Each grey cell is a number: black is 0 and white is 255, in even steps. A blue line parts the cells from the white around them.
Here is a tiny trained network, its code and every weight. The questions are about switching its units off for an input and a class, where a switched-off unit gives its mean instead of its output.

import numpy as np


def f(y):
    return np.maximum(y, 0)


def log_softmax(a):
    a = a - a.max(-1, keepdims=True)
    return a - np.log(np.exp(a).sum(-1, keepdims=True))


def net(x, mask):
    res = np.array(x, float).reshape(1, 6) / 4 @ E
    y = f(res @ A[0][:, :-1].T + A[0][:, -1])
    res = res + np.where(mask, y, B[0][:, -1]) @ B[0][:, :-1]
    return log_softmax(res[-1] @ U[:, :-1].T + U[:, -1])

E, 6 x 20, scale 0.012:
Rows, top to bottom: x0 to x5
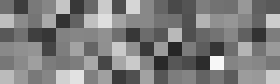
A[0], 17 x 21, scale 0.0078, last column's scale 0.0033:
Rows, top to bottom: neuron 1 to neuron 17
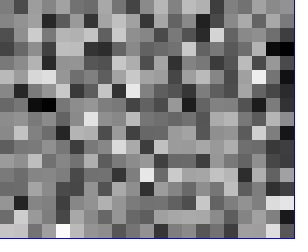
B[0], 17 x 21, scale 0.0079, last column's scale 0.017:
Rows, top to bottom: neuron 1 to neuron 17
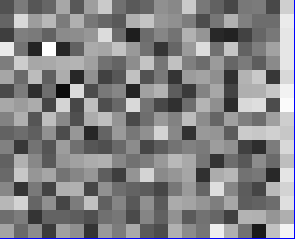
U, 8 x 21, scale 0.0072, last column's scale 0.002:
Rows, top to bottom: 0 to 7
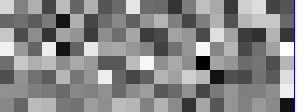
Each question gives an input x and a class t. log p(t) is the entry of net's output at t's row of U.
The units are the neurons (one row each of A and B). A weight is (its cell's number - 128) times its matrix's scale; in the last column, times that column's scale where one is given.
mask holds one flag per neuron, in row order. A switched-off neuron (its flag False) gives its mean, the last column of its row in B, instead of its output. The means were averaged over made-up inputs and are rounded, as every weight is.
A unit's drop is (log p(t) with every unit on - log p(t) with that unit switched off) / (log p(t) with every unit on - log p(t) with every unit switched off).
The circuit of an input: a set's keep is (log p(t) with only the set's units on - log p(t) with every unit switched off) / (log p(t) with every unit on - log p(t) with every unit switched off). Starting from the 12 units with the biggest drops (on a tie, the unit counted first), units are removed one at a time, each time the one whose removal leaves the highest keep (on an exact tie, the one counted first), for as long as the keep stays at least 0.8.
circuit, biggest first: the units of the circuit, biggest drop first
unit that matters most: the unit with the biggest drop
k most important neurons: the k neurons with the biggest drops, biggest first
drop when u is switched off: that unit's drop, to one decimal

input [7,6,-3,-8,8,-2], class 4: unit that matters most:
neuron 13
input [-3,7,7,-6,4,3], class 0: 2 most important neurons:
neuron 8; neuron 4
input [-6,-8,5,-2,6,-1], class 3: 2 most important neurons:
neuron 4; neuron 7
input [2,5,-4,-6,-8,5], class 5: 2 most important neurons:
neuron 1; neuron 4
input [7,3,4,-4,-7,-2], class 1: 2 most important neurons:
neuron 7; neuron 3
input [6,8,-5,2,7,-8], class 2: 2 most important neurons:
neuron 14; neuron 11
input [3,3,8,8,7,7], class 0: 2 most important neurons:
neuron 8; neuron 13
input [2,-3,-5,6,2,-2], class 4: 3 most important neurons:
neuron 5; neuron 8; neuron 2
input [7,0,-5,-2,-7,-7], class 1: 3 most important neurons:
neuron 7; neuron 17; neuron 3
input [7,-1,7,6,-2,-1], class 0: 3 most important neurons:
neuron 8; neuron 10; neuron 13
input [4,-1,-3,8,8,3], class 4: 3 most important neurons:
neuron 2; neuron 5; neuron 1
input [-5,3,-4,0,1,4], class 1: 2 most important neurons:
neuron 8; neuron 10
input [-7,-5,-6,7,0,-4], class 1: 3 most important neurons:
neuron 10; neuron 8; neuron 16
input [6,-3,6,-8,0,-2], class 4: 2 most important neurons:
neuron 13; neuron 6
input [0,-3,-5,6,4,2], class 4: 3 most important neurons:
neuron 8; neuron 5; neuron 2
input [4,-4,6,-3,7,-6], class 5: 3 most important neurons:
neuron 3; neuron 12; neuron 17
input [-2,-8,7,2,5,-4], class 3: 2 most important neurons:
neuron 4; neuron 6
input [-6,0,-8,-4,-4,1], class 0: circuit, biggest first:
neuron 6
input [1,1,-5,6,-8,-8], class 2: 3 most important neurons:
neuron 11; neuron 14; neuron 3
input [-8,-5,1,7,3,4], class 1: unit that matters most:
neuron 10
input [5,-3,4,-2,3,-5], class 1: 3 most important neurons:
neuron 7; neuron 17; neuron 6
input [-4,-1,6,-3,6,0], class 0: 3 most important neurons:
neuron 8; neuron 1; neuron 10
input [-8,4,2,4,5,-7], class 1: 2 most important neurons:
neuron 10; neuron 17
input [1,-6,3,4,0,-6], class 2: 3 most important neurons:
neuron 14; neuron 11; neuron 15
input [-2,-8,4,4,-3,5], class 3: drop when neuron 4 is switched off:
1.2
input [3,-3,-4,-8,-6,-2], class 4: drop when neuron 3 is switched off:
0.1
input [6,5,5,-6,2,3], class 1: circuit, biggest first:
neuron 7
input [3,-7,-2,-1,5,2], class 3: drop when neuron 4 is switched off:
1.5
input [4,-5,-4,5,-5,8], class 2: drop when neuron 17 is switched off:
1.7
